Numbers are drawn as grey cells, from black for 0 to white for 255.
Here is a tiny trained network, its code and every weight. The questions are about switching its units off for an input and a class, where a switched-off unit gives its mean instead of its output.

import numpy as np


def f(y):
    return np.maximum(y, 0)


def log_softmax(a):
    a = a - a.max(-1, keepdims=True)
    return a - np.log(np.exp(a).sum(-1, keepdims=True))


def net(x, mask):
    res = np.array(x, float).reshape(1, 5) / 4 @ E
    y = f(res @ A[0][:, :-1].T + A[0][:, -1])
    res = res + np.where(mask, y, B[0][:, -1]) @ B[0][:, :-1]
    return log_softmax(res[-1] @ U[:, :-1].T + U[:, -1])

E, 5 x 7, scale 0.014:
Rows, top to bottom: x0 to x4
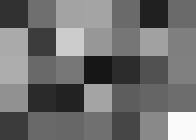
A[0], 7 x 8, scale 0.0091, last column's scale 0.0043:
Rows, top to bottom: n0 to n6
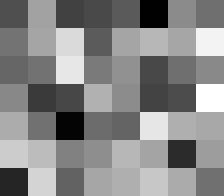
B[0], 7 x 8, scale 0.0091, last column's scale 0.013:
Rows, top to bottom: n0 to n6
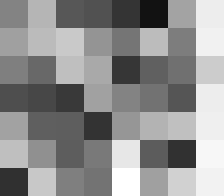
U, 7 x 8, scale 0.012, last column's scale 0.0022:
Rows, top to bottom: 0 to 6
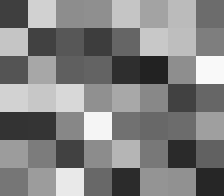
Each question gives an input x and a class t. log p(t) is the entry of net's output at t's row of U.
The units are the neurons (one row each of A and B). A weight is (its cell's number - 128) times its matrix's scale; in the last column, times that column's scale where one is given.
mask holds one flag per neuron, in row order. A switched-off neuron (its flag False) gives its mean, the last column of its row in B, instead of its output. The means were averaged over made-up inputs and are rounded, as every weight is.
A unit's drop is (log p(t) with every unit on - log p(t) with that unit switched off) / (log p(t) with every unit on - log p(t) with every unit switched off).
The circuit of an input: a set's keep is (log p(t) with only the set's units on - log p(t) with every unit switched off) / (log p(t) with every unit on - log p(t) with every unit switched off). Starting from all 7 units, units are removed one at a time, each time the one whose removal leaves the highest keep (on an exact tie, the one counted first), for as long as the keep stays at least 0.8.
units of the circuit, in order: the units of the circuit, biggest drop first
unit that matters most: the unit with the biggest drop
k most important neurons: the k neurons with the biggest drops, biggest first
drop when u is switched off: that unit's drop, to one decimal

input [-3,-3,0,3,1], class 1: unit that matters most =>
n4
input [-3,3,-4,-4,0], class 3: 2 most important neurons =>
(n1 n5)
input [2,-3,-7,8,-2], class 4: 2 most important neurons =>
(n3 n5)
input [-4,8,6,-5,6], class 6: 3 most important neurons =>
(n1 n5 n3)
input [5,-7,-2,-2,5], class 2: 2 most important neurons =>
(n0 n1)
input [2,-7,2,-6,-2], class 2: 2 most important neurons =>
(n0 n4)
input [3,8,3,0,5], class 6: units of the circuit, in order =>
(n3 n5)
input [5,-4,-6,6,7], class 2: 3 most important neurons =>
(n0 n1 n3)
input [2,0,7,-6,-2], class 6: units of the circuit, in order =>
(n5 n3)
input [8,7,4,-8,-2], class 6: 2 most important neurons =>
(n2 n5)
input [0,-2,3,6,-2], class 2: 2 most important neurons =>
(n5 n0)
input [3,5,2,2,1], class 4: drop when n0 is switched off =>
0.3
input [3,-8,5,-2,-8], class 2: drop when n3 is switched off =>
0.0
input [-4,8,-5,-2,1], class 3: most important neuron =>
(n1)
